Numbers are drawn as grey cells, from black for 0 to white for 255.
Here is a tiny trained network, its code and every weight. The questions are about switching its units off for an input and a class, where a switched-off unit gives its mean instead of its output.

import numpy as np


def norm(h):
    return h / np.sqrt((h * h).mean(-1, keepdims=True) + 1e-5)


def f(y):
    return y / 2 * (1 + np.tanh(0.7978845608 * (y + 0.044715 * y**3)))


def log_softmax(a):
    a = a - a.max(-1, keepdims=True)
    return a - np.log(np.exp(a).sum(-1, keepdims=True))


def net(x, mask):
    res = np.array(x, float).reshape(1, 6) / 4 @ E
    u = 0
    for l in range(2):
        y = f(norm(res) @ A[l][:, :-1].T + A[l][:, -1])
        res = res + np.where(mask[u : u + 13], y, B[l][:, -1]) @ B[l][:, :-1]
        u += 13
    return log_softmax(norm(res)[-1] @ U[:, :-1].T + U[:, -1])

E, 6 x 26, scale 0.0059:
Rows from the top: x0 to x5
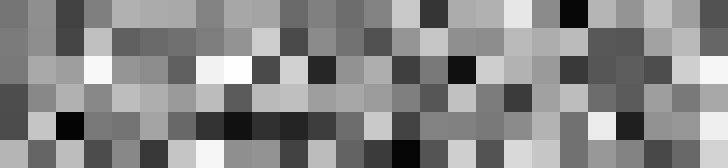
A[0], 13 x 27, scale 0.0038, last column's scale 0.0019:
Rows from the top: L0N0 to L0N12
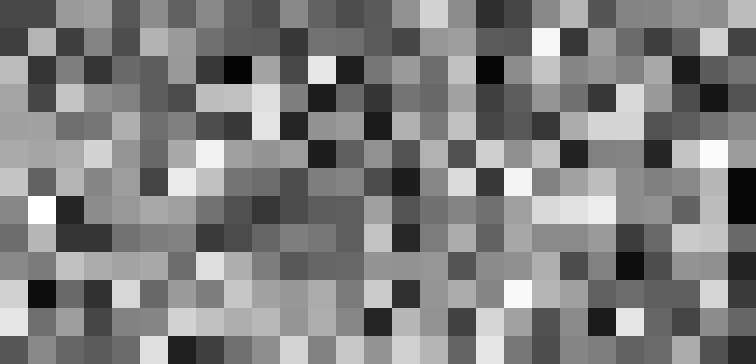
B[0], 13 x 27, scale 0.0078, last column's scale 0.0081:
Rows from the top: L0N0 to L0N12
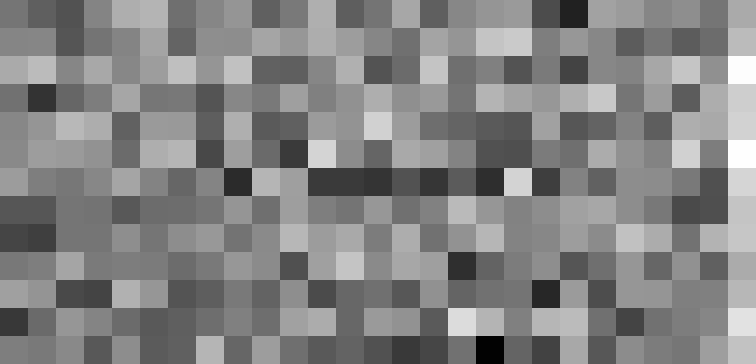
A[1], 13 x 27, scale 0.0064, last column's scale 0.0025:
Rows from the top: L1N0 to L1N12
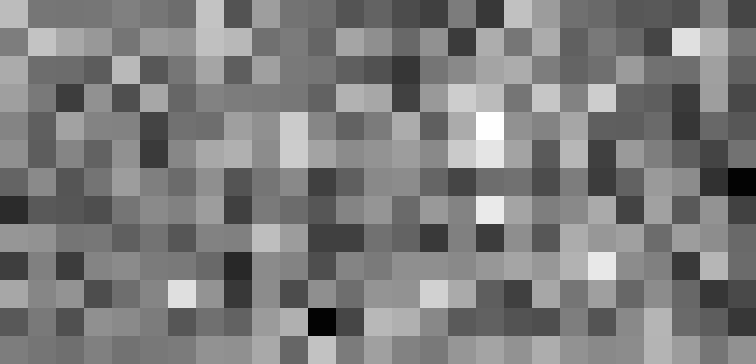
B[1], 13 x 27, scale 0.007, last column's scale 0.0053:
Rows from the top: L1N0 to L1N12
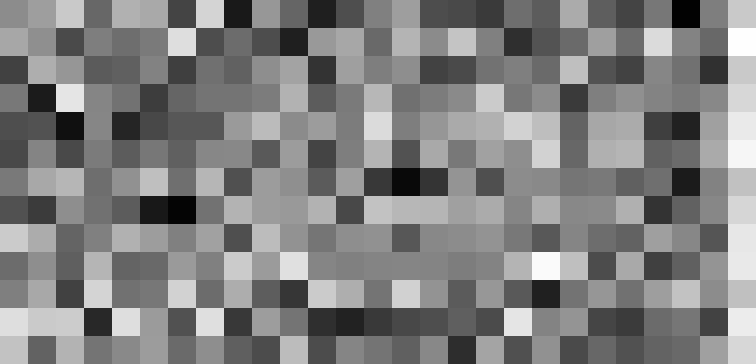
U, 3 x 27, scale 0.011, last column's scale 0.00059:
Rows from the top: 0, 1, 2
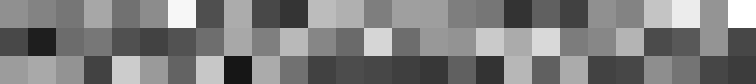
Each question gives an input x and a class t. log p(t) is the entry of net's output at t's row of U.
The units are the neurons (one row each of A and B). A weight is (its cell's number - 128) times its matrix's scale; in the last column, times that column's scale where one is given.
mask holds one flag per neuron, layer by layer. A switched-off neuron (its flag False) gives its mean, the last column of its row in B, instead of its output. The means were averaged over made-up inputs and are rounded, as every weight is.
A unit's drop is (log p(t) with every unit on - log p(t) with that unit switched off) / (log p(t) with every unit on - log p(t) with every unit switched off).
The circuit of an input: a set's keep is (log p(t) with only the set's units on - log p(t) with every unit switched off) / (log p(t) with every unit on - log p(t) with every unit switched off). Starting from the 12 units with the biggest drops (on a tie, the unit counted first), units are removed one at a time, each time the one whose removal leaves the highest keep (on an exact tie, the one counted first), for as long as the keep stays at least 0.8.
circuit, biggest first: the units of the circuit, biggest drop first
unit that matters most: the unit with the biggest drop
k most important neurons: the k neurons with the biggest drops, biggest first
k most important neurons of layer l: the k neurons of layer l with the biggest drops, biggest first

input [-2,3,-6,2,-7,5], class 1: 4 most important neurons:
[L0N11, L0N3, L0N5, L1N5]
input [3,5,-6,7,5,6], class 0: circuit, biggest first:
[L0N2]
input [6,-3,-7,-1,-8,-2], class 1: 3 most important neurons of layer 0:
[L0N11, L0N5, L0N3]
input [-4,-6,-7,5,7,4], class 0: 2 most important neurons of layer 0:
[L0N2, L0N4]
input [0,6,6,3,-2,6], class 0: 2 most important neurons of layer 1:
[L1N1, L1N11]
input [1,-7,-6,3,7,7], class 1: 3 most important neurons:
[L0N8, L0N7, L0N5]
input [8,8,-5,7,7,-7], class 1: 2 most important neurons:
[L0N6, L1N7]
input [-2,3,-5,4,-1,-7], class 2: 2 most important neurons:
[L0N12, L0N5]
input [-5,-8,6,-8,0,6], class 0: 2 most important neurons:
[L0N5, L0N12]
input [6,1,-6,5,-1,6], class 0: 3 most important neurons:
[L0N2, L0N4, L0N12]
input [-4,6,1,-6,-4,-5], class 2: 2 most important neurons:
[L0N12, L1N11]
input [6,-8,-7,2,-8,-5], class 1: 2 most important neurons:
[L0N5, L0N11]
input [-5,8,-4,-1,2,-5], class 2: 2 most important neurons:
[L0N5, L0N12]
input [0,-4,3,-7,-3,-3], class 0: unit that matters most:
L0N6
